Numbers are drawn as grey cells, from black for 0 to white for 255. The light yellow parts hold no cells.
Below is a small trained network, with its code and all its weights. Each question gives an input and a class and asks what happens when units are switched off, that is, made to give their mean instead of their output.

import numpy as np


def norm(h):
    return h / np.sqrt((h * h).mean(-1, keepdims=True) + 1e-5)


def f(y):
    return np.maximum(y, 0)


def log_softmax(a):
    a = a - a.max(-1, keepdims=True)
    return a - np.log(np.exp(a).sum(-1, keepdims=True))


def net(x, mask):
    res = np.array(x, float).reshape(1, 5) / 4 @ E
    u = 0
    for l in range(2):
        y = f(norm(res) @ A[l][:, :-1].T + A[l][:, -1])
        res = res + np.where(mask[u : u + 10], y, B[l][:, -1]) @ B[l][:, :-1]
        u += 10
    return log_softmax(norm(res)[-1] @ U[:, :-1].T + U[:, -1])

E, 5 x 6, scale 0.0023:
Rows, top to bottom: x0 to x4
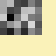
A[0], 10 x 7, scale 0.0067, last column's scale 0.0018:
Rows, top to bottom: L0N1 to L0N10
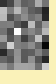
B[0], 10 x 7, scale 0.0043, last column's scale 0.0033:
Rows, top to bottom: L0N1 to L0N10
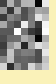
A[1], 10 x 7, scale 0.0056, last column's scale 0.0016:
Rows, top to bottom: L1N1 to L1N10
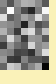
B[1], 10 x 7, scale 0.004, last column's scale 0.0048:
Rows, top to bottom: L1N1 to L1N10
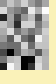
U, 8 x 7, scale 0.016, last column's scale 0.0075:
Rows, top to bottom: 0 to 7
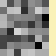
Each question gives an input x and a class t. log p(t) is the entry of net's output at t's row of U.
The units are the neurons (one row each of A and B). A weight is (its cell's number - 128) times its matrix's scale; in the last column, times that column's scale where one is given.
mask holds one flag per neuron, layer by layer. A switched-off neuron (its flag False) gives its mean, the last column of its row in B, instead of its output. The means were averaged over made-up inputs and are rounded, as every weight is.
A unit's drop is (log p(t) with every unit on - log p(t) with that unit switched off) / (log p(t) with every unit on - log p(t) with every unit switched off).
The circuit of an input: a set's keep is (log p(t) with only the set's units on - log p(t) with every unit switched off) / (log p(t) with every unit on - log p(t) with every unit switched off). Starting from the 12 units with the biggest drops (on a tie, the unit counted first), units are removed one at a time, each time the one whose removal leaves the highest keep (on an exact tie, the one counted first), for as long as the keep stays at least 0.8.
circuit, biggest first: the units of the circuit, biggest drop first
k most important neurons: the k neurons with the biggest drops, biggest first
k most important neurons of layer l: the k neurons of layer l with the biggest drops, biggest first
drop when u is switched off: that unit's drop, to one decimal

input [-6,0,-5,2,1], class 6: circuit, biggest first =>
L0N1
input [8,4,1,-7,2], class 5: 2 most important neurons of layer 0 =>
L0N3, L0N1
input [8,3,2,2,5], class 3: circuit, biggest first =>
L1N9, L0N1, L0N4
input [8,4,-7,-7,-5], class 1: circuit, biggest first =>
L0N7, L1N6
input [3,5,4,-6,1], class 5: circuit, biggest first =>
L0N3, L1N2
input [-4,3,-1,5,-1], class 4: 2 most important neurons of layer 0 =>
L0N5, L0N10
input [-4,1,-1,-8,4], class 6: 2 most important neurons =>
L0N1, L0N6
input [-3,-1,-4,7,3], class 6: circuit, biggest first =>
L0N4, L0N1
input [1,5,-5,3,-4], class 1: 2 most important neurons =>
L0N7, L1N10
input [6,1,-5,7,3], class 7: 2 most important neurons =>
L0N4, L1N4
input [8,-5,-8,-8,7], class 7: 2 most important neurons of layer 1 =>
L1N2, L1N4
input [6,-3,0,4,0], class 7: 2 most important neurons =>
L0N4, L1N4
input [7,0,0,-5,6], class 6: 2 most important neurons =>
L0N6, L1N6
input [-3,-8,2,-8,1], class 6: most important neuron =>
L0N1
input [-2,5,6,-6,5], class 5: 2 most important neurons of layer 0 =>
L0N3, L0N5
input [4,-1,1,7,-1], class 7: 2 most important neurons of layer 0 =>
L0N4, L0N7
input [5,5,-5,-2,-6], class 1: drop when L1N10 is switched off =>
0.2
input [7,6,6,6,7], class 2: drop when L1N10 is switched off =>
0.1
